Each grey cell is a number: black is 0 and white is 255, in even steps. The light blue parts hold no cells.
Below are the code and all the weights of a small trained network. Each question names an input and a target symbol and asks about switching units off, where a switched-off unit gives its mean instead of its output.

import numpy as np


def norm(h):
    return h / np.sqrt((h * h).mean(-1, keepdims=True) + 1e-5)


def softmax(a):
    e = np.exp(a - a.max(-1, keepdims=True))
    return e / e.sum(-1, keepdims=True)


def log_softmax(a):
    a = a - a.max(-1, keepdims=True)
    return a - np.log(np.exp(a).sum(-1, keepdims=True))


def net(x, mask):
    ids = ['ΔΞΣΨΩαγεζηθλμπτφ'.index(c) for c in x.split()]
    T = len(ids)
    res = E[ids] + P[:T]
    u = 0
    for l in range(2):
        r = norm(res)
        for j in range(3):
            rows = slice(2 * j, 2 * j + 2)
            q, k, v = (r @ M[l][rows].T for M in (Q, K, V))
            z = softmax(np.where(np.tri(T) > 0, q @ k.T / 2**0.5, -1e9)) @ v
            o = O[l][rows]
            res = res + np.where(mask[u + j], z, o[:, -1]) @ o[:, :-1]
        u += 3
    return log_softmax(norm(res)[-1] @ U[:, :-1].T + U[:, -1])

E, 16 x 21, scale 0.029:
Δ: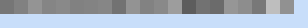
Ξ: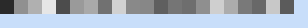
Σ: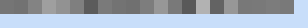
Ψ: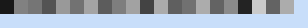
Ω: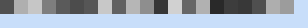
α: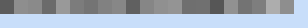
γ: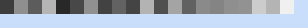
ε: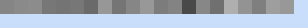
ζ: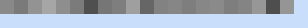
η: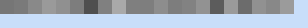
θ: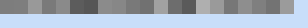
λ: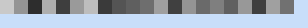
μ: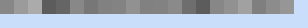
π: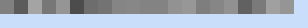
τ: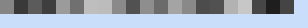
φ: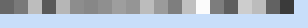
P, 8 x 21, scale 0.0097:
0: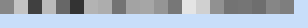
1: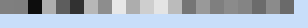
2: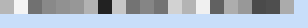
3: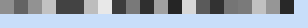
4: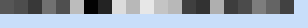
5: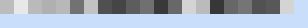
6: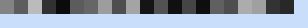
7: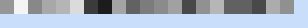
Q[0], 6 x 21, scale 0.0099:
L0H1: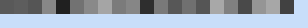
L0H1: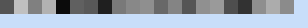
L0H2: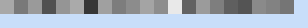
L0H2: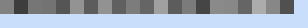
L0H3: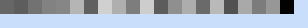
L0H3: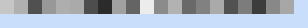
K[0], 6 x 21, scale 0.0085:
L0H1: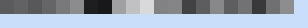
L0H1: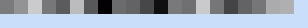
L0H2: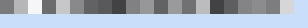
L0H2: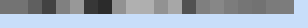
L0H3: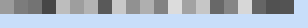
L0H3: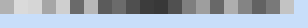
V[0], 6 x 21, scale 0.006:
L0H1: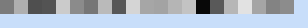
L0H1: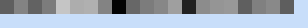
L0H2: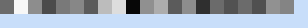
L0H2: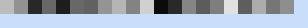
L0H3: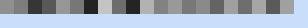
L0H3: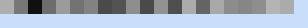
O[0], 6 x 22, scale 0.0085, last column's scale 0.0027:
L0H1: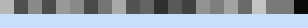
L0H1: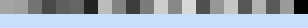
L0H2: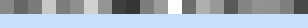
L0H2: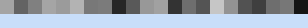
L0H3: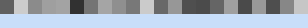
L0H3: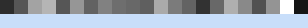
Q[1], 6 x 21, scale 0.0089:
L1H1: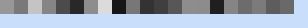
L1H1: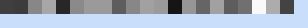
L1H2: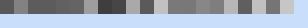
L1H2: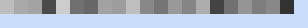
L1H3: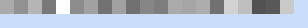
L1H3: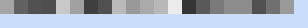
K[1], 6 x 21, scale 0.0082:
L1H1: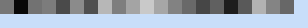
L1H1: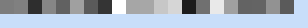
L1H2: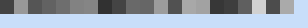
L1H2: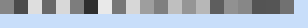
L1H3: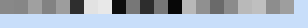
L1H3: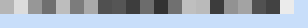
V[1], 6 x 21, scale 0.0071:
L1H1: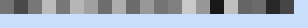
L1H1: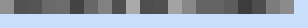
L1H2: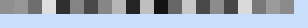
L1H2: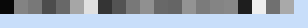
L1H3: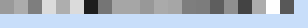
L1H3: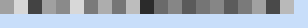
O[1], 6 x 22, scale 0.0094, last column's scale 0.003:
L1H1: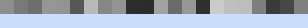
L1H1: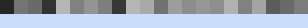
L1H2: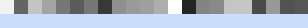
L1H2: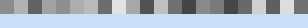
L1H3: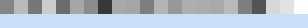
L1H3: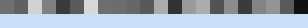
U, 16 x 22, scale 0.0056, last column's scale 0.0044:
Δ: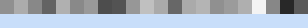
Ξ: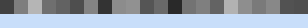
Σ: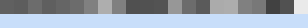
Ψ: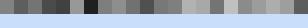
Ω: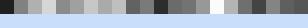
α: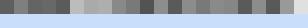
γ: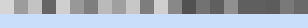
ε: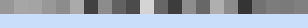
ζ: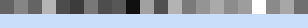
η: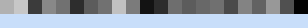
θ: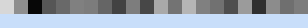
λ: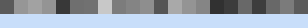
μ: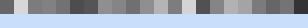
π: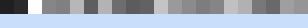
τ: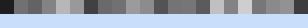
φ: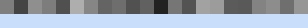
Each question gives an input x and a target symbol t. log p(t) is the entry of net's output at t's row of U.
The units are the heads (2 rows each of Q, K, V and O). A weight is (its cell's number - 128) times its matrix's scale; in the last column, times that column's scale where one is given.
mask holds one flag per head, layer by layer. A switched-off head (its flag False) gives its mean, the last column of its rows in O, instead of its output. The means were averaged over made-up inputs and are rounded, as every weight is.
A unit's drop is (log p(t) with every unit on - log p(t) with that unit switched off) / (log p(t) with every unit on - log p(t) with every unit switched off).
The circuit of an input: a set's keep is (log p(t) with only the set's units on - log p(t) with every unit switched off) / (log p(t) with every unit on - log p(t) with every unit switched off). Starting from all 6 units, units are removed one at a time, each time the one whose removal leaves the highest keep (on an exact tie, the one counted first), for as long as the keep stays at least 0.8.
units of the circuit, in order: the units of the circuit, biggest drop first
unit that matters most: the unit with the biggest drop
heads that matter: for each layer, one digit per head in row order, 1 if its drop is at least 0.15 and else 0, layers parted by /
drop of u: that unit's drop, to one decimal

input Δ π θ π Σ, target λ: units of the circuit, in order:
L0H1, L1H1, L1H3
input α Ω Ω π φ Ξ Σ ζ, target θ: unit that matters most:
L0H3
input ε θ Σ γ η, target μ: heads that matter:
100 / 100
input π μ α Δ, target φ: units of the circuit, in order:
L0H1, L0H2
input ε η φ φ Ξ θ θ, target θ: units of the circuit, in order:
L0H3, L0H1
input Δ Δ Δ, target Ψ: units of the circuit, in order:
L0H1, L0H3
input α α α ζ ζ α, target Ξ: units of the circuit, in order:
L1H3, L0H2
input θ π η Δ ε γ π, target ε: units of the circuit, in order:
L0H3, L0H2
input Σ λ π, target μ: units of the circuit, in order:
L0H1, L1H1
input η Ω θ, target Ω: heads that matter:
110 / 000
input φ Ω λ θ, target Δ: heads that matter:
001 / 100
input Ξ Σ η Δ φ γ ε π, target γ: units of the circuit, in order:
L1H2, L0H3, L0H2
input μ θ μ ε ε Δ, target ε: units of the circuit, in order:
L0H2, L0H1
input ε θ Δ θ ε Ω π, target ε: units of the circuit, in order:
L0H2, L0H3
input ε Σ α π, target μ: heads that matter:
100 / 000
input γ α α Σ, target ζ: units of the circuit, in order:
L0H2, L0H1
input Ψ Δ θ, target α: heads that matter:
001 / 010
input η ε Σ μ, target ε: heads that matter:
010 / 000
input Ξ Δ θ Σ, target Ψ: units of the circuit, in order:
L0H1, L1H3
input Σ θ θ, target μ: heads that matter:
100 / 000
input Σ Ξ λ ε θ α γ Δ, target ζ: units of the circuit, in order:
L0H2
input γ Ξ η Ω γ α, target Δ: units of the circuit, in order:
L0H3, L1H1
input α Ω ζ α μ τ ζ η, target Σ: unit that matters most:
L1H3
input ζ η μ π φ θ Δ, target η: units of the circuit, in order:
L1H1, L0H2
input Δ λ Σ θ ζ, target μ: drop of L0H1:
0.4
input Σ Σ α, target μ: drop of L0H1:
0.3
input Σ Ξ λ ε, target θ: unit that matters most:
L0H3
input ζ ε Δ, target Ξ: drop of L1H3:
0.3
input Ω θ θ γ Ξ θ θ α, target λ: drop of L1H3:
0.2
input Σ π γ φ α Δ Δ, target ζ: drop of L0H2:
0.5
